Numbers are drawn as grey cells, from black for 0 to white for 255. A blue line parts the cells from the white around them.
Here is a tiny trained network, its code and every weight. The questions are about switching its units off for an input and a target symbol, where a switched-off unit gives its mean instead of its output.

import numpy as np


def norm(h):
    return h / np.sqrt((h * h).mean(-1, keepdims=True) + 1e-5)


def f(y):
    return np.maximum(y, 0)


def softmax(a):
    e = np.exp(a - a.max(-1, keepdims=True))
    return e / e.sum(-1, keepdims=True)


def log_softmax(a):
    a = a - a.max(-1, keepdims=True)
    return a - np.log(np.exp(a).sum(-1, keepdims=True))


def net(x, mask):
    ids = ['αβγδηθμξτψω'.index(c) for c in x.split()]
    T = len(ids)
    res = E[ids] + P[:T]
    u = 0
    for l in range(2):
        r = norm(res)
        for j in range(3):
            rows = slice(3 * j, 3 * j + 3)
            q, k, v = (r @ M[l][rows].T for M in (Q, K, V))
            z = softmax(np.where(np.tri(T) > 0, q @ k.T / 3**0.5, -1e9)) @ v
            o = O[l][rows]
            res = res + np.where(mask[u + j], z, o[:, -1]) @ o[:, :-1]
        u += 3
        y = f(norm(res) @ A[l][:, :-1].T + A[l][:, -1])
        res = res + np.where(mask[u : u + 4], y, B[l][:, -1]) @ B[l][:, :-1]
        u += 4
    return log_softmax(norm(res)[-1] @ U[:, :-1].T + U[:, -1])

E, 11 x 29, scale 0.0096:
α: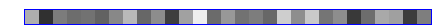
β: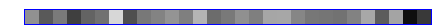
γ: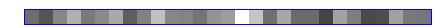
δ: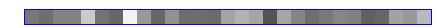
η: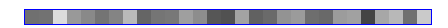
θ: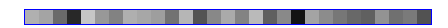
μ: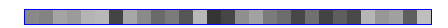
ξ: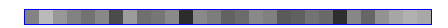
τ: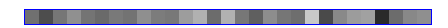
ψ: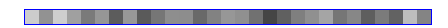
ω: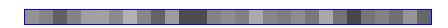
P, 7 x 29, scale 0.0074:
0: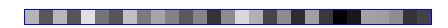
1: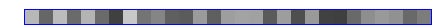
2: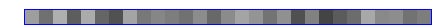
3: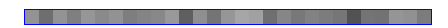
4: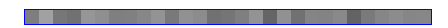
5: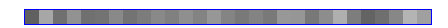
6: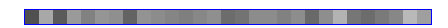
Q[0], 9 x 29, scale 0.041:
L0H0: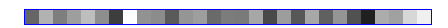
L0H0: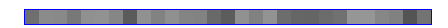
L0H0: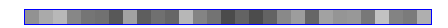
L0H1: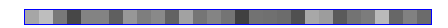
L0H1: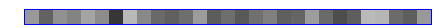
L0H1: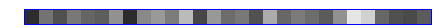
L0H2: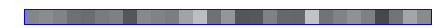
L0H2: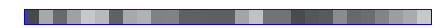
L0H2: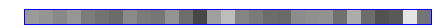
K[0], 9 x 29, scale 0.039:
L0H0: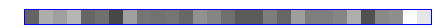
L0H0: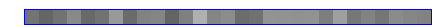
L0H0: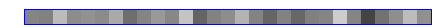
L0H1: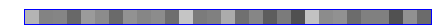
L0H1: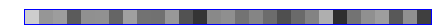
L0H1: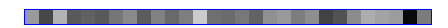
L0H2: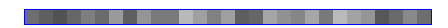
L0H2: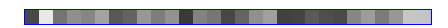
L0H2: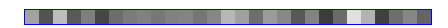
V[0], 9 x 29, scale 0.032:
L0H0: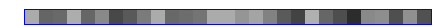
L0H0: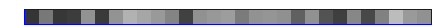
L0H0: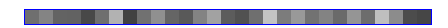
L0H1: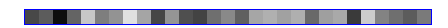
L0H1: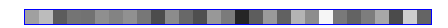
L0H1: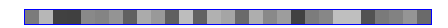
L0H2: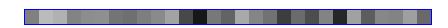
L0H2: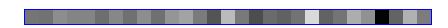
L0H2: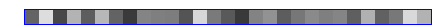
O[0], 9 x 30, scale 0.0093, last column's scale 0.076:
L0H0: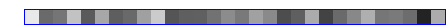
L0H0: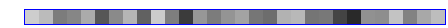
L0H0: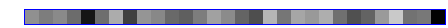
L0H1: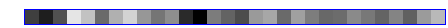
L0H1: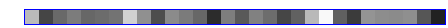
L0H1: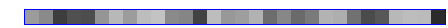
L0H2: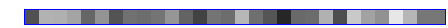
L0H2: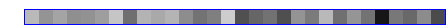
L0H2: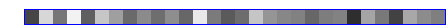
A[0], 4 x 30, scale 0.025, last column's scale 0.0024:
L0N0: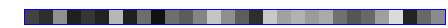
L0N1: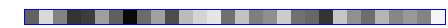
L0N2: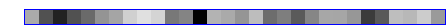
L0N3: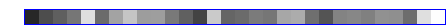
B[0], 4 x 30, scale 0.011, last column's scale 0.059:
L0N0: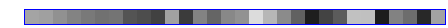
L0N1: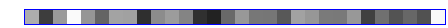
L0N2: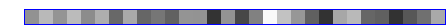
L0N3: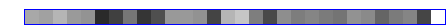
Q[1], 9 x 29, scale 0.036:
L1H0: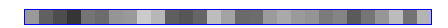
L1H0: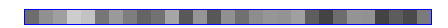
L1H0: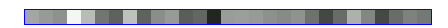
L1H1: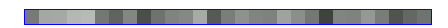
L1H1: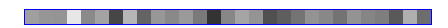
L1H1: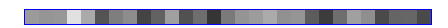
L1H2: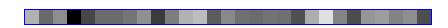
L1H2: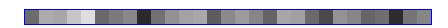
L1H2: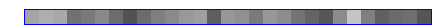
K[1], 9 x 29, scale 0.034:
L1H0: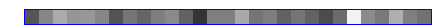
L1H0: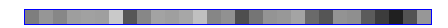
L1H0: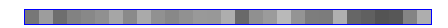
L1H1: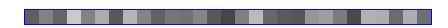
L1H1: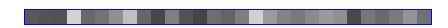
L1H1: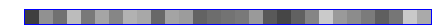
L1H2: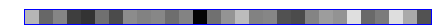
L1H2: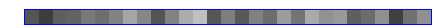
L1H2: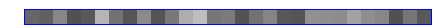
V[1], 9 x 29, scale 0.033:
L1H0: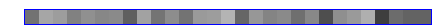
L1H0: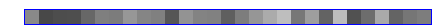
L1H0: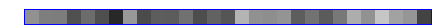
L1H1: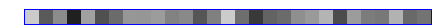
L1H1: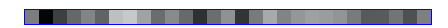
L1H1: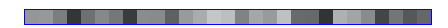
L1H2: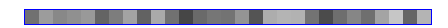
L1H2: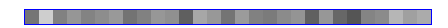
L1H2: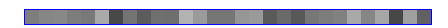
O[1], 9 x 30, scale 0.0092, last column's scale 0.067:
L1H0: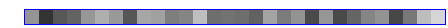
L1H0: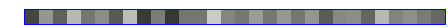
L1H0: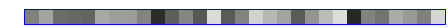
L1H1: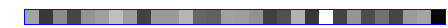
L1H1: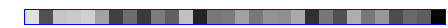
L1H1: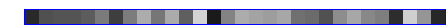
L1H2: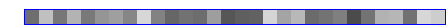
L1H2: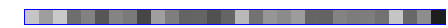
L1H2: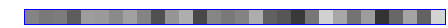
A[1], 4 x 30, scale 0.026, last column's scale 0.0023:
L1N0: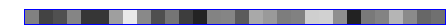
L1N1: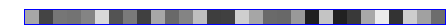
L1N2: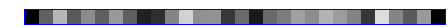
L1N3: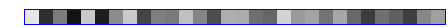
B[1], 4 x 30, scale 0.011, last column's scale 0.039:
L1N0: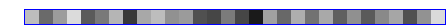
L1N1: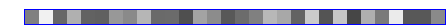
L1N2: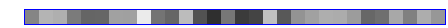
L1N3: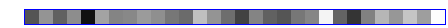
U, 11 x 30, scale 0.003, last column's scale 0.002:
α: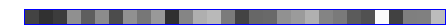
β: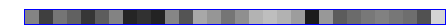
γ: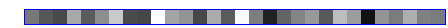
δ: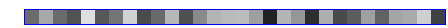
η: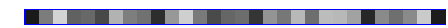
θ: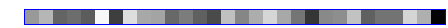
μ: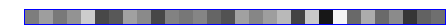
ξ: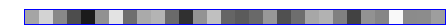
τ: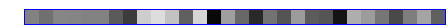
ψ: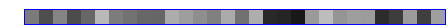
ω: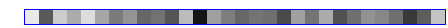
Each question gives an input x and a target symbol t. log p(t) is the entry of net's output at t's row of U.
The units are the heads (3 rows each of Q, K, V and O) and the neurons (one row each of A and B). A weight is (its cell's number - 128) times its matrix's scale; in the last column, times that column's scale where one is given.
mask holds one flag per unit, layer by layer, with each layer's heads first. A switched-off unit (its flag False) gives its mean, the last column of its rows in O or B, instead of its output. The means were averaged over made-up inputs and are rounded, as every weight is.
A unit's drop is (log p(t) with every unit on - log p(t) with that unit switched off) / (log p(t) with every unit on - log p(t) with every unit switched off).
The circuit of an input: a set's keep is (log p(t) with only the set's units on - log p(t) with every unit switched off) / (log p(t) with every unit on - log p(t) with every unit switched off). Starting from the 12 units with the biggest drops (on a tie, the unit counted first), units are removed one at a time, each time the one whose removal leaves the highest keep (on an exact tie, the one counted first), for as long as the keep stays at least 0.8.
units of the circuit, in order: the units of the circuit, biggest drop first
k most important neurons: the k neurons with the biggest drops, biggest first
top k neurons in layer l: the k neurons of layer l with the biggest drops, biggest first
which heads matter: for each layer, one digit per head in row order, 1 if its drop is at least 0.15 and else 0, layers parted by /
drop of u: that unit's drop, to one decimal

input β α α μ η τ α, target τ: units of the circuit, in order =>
(L0H2, L1H0)
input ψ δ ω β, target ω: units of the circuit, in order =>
(L0H1, L1H1)
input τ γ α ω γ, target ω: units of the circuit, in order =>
(L0H1, L1H1)
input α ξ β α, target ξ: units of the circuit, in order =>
(L0H2, L1H1, L1N3)
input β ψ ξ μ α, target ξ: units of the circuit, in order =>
(L0H2, L1H1, L0H0, L1N3)
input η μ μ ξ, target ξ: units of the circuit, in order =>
(L0H2, L1H1, L0H0)
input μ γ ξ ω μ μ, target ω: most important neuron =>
(L1N0)
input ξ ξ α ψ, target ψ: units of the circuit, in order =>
(L0H0, L1H2)
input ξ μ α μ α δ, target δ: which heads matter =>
110 / 000
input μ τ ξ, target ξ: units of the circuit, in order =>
(L0H2, L1H1)
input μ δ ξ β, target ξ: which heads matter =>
001 / 010
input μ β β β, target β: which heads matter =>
101 / 000
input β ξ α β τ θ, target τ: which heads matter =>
001 / 100
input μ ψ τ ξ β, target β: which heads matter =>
100 / 000
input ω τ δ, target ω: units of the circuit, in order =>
(L0H2)
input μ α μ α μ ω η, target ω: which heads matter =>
010 / 010
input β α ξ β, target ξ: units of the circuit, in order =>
(L0H2, L0H0, L1N3)
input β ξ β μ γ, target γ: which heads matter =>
010 / 000
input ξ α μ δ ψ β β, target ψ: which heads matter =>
110 / 001
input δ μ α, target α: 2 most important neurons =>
(L1N3, L0N0)
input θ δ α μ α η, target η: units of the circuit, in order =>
(L0H0)
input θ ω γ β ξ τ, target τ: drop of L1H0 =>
0.7
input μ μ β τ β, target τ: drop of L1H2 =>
0.0
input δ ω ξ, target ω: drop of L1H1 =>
0.4
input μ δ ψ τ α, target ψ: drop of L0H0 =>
0.5
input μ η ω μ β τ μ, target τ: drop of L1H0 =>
1.0
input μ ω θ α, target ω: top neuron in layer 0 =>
(L0N2)
